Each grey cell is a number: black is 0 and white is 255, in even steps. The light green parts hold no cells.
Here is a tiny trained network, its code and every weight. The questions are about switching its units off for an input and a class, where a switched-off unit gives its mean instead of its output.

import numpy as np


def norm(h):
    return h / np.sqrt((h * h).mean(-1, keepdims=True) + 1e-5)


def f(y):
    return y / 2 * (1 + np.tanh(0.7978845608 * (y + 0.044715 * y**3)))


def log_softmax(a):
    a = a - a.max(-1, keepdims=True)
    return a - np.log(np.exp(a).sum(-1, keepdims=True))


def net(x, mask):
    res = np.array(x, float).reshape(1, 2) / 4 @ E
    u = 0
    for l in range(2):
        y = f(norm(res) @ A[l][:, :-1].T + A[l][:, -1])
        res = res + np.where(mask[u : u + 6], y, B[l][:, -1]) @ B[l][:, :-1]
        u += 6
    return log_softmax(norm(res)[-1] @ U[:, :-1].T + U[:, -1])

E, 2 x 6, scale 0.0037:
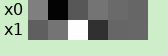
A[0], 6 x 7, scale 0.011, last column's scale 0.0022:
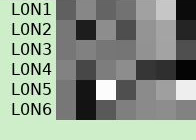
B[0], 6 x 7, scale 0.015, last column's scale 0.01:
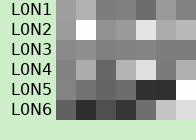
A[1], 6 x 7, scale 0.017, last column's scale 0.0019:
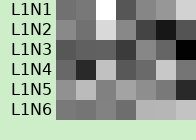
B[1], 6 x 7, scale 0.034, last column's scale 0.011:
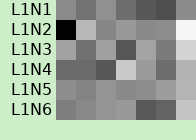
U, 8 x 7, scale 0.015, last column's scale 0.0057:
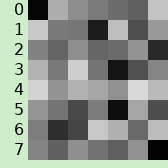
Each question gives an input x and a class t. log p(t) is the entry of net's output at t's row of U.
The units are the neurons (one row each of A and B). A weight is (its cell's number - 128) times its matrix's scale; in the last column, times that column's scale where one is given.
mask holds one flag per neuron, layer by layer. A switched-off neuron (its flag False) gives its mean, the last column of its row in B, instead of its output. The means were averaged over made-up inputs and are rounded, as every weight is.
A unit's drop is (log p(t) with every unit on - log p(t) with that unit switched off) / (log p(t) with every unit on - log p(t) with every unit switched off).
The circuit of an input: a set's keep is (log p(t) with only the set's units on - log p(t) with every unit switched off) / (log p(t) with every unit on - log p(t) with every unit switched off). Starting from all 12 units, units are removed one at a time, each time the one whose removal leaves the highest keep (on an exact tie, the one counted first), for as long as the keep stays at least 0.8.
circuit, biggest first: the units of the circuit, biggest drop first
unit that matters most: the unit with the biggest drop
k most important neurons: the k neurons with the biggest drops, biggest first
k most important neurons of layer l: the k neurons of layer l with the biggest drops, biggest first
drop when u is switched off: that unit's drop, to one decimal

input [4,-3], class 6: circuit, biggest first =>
L0N6, L1N4
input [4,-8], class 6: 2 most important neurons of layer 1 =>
L1N4, L1N2
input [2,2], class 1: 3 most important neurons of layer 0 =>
L0N5, L0N2, L0N4
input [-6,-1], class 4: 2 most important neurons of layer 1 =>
L1N2, L1N5
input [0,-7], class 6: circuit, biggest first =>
L1N2
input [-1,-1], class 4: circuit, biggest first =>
L0N5, L1N2
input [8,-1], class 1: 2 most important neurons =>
L1N2, L0N6
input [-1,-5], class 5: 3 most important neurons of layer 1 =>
L1N3, L1N2, L1N4
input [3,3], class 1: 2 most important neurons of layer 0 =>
L0N5, L0N2
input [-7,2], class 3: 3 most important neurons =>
L0N5, L0N6, L1N1
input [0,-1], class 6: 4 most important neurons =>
L0N5, L0N2, L1N4, L0N4
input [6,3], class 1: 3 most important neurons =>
L0N5, L1N2, L0N6
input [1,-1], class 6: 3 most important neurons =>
L1N4, L0N6, L1N2
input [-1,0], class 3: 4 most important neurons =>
L0N5, L0N6, L0N4, L1N2
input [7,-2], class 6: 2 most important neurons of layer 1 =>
L1N2, L1N6
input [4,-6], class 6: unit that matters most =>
L1N4
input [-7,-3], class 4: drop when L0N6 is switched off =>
0.8
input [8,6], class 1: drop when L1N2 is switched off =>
0.2
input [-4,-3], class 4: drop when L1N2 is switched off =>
0.3
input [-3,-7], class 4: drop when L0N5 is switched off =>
1.1
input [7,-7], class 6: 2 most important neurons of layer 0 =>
L0N6, L0N5
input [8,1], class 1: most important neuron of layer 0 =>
L0N6
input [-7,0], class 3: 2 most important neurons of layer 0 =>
L0N5, L0N6
